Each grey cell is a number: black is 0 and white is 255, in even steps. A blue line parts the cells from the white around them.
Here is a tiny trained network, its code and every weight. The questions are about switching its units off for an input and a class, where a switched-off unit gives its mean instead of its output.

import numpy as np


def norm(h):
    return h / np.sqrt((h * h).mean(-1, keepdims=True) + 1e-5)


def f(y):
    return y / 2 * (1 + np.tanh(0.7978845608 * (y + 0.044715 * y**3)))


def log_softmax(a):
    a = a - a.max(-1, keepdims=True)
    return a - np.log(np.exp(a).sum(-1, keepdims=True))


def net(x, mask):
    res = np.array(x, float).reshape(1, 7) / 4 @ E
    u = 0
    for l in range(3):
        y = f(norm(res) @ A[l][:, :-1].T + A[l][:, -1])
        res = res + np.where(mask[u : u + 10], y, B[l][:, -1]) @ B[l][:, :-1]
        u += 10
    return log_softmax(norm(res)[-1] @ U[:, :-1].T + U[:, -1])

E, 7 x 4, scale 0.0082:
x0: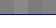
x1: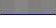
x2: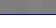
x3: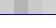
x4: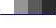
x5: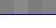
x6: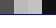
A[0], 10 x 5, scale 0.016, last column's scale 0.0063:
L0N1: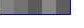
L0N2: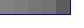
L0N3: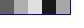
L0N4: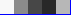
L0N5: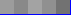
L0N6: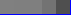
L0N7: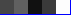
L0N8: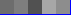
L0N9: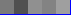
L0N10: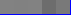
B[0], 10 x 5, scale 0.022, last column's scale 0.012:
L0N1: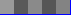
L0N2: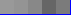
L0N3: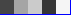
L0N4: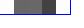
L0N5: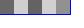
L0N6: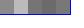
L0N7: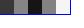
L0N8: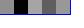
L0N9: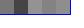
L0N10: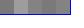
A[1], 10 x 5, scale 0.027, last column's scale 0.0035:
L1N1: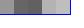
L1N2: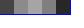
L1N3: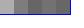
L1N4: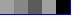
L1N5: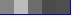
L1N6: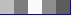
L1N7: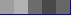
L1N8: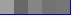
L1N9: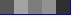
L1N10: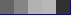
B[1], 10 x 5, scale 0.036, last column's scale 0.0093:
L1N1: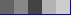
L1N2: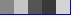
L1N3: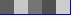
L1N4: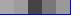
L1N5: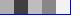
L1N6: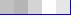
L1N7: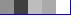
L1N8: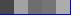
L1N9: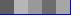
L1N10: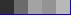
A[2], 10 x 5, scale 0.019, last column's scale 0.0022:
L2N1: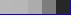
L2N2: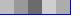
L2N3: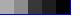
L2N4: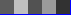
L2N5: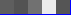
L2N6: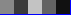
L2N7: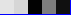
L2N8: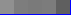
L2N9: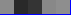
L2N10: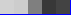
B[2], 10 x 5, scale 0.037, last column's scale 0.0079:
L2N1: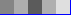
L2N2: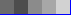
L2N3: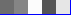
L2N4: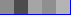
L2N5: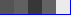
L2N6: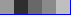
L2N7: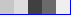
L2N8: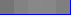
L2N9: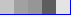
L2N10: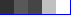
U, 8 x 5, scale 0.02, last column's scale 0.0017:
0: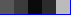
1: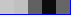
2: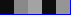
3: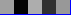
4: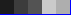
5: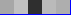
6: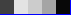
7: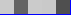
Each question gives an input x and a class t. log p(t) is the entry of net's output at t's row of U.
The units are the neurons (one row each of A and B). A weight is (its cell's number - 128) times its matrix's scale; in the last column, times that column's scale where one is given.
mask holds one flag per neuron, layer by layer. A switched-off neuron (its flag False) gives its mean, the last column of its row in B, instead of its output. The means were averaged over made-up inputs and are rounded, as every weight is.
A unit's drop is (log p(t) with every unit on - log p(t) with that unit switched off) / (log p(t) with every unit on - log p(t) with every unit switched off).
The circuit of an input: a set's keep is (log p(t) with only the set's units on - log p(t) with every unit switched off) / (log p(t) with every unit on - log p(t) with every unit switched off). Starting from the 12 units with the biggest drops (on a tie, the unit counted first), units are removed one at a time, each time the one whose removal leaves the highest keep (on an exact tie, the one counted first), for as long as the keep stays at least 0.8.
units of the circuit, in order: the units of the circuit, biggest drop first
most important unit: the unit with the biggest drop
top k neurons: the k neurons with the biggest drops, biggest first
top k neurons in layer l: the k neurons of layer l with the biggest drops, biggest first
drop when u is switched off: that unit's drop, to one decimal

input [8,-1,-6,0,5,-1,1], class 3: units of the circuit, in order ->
L1N7, L1N6
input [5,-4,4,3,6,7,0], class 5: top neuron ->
L0N4
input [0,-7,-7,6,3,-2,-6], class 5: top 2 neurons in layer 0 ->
L0N3, L0N7
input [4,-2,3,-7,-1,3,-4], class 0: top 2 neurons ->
L0N4, L0N3
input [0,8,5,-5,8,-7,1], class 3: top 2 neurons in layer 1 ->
L1N7, L1N5
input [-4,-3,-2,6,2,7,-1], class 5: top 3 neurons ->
L0N3, L2N7, L0N7
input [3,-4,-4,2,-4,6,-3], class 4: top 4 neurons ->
L0N3, L0N7, L0N4, L2N5
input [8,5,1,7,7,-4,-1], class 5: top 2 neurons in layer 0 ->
L0N3, L0N7
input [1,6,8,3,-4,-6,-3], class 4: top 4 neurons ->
L0N3, L0N4, L0N7, L2N5
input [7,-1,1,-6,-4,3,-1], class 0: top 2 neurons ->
L0N3, L0N4
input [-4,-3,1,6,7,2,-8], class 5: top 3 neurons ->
L0N3, L0N7, L2N7
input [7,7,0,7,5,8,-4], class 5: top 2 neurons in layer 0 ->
L0N3, L0N7
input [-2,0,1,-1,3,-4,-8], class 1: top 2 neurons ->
L0N3, L2N7
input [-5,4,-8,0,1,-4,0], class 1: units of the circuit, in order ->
L0N4
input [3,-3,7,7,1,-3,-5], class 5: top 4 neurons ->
L0N3, L1N4, L2N7, L1N7
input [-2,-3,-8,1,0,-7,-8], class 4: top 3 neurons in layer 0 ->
L0N4, L0N7, L0N8
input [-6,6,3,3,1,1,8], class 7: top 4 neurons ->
L0N7, L1N5, L1N3, L2N6
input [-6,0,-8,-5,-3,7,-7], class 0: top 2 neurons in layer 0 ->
L0N4, L0N3
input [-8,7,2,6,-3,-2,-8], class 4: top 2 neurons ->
L0N4, L0N3
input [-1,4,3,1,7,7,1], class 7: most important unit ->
L1N7
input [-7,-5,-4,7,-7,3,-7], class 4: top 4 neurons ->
L0N3, L0N4, L0N7, L2N5
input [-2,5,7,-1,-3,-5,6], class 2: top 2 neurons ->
L0N4, L1N6
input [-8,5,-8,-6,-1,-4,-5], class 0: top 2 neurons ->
L0N4, L0N3
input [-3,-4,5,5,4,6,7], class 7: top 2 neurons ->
L0N7, L1N6
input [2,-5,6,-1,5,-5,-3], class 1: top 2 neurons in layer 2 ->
L2N7, L2N3
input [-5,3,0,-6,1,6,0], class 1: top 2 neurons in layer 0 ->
L0N7, L0N3
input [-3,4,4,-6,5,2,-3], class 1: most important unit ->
L0N3
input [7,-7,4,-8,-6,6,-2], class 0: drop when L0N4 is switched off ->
0.2
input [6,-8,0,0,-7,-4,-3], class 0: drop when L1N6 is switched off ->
0.2
